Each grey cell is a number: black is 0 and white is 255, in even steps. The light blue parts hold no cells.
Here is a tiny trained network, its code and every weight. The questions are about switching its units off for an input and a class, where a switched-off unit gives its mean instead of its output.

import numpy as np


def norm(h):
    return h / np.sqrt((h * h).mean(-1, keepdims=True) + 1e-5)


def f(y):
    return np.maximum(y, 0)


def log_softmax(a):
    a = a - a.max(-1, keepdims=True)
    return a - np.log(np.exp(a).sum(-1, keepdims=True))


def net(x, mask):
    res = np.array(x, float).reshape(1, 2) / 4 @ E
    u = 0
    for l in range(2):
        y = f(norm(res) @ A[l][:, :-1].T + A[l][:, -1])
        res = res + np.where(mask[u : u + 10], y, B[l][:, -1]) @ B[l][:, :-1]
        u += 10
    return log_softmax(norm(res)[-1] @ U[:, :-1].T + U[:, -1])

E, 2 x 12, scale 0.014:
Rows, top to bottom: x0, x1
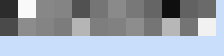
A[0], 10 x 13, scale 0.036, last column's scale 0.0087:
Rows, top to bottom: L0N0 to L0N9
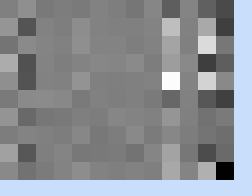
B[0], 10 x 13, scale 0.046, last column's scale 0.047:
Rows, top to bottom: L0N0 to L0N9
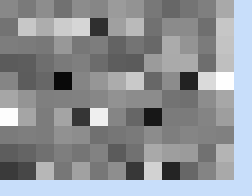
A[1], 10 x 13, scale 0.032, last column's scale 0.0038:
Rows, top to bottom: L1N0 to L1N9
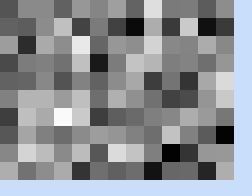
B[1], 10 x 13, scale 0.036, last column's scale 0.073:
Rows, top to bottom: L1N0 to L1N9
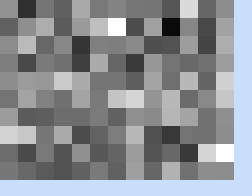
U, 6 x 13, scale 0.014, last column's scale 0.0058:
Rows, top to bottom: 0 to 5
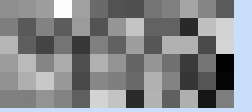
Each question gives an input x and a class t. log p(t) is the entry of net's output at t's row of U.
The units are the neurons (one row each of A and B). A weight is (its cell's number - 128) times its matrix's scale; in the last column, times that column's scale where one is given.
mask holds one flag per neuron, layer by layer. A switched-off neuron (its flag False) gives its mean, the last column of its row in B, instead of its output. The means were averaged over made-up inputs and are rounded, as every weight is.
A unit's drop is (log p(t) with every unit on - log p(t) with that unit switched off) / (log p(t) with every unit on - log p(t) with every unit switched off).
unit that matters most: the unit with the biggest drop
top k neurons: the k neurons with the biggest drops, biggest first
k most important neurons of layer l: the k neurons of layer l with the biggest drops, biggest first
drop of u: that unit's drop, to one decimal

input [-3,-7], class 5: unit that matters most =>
L0N4
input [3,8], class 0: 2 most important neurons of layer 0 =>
L0N2, L0N1
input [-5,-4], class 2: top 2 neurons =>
L1N8, L0N3
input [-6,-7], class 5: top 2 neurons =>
L0N3, L0N4
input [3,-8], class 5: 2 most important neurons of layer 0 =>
L0N4, L0N1
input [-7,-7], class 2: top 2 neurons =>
L0N9, L1N8
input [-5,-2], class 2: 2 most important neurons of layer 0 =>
L0N3, L0N8
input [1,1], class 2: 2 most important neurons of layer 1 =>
L1N8, L1N9
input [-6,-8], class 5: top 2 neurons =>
L0N4, L1N1
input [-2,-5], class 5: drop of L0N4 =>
0.4
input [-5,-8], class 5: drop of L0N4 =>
0.5
